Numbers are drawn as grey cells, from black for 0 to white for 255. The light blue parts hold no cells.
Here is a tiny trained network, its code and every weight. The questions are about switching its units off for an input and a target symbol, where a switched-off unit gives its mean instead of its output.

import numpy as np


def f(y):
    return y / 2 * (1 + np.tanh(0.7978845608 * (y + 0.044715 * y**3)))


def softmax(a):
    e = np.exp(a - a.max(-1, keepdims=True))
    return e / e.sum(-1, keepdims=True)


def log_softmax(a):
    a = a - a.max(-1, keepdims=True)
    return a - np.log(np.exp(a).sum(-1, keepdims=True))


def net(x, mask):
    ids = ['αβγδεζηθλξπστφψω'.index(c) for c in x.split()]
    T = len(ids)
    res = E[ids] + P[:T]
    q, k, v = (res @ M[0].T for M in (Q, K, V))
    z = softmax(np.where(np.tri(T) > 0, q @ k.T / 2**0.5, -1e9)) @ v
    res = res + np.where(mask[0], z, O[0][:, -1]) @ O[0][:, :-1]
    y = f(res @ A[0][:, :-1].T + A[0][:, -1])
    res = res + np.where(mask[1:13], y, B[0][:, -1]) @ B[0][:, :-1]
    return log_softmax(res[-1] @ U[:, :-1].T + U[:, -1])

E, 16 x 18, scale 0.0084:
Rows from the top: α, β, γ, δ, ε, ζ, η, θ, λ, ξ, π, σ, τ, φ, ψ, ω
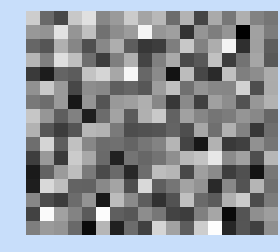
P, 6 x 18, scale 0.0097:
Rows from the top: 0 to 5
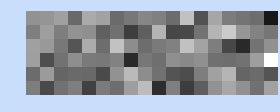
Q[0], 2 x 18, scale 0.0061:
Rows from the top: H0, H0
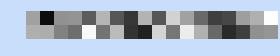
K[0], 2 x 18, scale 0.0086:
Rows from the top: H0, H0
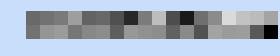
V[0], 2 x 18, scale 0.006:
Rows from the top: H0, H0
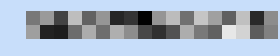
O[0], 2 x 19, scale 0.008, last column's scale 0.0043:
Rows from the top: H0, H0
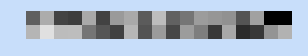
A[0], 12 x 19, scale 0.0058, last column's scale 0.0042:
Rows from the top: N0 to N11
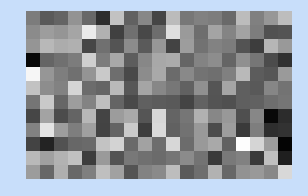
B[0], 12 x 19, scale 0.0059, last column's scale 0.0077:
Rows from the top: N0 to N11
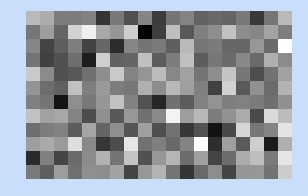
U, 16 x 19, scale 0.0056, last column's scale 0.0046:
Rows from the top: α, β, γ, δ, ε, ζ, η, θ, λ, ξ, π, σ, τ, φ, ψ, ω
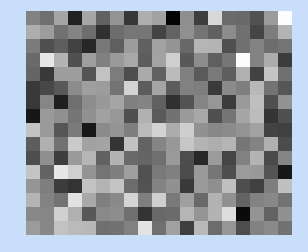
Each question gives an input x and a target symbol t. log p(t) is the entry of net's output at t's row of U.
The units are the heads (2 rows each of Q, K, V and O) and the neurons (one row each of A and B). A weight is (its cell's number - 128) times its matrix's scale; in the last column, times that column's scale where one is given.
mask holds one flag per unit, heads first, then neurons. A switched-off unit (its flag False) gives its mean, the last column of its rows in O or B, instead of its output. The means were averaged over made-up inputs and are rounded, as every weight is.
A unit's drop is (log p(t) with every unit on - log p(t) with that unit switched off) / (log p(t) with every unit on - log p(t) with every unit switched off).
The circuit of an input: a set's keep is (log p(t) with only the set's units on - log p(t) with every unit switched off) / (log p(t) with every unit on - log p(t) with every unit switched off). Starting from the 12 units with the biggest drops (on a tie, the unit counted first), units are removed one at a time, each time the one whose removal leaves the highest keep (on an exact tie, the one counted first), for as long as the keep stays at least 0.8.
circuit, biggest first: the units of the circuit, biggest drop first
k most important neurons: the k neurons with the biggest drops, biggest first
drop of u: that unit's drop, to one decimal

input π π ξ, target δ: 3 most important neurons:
[N7 N8 N2]
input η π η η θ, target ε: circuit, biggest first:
[H0]
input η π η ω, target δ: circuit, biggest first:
[H0 N7 N8]
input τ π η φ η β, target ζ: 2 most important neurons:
[N10 N2]
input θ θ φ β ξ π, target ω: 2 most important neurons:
[N9 N2]
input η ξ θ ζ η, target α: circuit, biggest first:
[N10 N9 N7]
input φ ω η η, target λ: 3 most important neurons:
[N7 N3 N9]
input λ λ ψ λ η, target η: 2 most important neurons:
[N9 N7]
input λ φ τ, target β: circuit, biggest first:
[H0 N8 N11]
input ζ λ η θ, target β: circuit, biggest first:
[H0 N8]
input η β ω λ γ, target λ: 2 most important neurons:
[N7 N3]
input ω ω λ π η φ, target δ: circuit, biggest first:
[H0 N7 N2]
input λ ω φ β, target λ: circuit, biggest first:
[H0 N7 N3]
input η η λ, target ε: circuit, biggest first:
[H0]
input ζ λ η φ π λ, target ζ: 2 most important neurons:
[N10 N0]
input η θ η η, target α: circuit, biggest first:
[N10 H0 N9]
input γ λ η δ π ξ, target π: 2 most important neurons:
[N7 N2]
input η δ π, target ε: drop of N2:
0.0
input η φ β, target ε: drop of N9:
0.3
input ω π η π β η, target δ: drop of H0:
1.3
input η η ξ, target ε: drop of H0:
1.3
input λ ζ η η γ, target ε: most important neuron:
[N9]
